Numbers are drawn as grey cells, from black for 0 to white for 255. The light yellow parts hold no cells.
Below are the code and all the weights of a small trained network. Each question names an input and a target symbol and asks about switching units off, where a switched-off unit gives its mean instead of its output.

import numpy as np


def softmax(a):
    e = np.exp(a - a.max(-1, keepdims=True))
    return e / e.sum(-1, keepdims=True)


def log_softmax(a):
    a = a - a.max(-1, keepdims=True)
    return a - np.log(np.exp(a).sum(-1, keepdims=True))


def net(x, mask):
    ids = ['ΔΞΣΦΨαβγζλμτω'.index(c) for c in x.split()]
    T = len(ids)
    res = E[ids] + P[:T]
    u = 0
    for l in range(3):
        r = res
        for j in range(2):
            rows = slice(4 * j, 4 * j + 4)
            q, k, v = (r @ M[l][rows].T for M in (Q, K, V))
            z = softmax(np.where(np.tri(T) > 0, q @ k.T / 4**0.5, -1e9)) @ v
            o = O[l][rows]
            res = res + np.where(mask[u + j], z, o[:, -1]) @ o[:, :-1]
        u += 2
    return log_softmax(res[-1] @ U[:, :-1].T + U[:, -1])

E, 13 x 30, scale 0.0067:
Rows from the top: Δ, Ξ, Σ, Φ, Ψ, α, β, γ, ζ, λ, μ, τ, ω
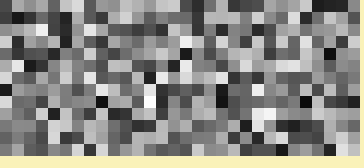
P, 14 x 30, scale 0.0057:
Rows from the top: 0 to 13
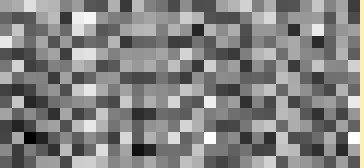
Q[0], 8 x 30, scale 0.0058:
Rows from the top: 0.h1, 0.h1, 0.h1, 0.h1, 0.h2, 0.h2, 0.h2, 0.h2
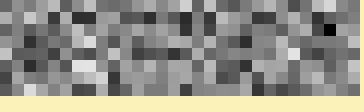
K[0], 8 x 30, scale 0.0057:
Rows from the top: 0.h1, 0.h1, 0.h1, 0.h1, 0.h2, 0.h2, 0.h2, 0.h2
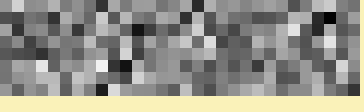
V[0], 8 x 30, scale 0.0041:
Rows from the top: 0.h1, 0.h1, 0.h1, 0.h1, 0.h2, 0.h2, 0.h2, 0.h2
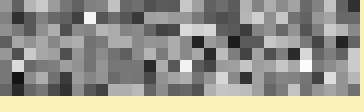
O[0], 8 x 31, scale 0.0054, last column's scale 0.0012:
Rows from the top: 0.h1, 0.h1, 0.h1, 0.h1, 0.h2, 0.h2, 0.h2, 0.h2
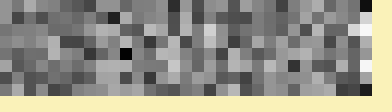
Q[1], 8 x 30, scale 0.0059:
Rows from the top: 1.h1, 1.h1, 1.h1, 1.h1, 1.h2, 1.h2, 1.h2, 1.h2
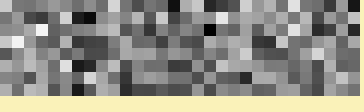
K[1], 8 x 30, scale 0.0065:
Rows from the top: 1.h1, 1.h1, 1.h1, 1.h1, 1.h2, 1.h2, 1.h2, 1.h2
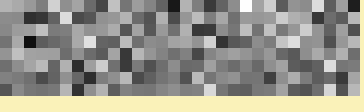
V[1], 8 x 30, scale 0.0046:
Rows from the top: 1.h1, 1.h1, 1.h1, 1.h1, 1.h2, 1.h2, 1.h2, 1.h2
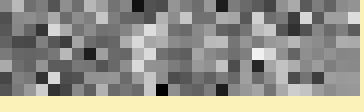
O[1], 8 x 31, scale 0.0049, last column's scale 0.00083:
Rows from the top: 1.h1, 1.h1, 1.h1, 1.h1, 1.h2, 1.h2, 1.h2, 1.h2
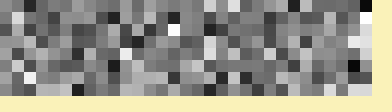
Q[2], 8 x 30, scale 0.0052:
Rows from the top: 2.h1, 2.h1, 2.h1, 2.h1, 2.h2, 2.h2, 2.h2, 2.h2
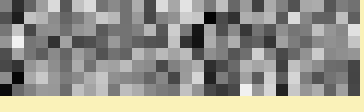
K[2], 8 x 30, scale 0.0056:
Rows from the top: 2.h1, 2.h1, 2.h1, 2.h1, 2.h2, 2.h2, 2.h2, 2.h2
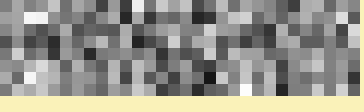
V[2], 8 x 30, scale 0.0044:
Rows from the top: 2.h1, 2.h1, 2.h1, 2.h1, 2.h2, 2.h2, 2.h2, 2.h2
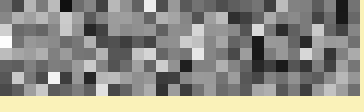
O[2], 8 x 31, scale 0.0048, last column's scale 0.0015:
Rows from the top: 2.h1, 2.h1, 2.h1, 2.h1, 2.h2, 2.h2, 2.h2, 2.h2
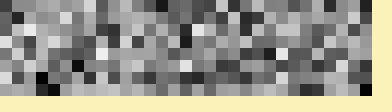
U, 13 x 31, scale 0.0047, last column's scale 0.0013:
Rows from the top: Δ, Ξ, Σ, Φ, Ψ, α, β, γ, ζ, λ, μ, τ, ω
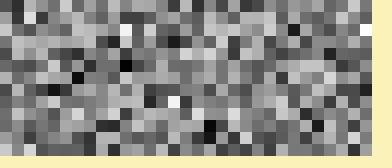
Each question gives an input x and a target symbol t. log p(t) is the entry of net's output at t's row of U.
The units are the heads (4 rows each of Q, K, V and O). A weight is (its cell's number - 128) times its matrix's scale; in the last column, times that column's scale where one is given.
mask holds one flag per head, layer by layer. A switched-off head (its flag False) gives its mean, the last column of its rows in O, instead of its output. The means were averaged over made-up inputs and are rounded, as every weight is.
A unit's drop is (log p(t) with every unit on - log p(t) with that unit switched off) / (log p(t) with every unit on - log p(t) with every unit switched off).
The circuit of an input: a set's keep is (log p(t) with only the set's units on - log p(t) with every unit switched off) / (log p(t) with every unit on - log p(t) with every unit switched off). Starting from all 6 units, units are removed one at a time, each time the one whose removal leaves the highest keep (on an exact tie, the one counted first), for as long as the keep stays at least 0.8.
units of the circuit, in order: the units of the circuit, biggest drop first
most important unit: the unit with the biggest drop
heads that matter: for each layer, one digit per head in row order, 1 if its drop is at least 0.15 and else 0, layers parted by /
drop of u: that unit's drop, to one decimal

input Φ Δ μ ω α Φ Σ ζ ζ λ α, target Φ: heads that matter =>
00 / 10 / 10
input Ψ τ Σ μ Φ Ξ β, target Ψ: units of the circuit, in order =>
(2.h2; 1.h2)
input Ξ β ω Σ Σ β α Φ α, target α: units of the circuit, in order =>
(2.h2; 1.h1)
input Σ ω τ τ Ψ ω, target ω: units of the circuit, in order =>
(2.h2; 2.h1)
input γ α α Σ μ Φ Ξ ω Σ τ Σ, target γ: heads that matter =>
00 / 10 / 11
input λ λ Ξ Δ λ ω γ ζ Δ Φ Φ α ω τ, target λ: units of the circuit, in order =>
(2.h2; 2.h1; 1.h1)
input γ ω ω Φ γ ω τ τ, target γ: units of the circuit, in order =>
(2.h1; 2.h2; 1.h1)
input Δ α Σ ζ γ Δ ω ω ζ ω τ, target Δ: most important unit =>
2.h1
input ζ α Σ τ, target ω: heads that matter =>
00 / 01 / 01
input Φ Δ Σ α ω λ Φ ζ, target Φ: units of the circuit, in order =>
(1.h1; 2.h1)
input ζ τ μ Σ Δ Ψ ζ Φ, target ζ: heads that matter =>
00 / 10 / 10
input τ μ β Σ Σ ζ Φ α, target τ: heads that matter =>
00 / 10 / 10
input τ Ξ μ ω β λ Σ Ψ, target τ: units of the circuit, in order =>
(2.h1; 1.h1)
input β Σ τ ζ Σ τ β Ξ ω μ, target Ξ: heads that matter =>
00 / 01 / 01
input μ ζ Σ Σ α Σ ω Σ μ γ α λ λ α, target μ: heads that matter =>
00 / 10 / 01
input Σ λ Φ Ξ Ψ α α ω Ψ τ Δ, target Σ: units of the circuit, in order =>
(1.h1)
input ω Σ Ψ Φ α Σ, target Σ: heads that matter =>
00 / 10 / 00
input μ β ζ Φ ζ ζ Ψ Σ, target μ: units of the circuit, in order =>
(1.h1; 2.h2)
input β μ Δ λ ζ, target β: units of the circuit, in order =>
(2.h1; 2.h2)
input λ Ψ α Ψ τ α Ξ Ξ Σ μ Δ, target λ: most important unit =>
2.h2
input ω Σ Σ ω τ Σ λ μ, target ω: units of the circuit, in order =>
(2.h2; 0.h1; 2.h1)
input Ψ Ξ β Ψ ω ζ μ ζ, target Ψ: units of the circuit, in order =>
(2.h2; 2.h1; 0.h1)
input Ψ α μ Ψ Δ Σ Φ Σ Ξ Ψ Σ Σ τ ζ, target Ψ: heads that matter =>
00 / 00 / 11
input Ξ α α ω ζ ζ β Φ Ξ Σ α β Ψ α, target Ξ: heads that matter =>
00 / 10 / 01
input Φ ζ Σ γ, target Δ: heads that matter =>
00 / 01 / 10
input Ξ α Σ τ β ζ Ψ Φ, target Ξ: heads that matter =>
00 / 10 / 01
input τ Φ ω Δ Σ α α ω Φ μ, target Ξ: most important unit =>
1.h2
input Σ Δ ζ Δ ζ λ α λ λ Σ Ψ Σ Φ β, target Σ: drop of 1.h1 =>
0.7
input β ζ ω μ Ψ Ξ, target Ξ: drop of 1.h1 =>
0.3
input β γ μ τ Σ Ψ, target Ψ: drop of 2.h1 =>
0.2
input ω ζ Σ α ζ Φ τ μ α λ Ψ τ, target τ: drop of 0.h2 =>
0.0
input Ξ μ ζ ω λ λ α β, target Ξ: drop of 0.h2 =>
0.1
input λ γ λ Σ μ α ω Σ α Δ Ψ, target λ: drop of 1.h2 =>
0.1
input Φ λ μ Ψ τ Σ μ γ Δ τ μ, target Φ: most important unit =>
1.h1
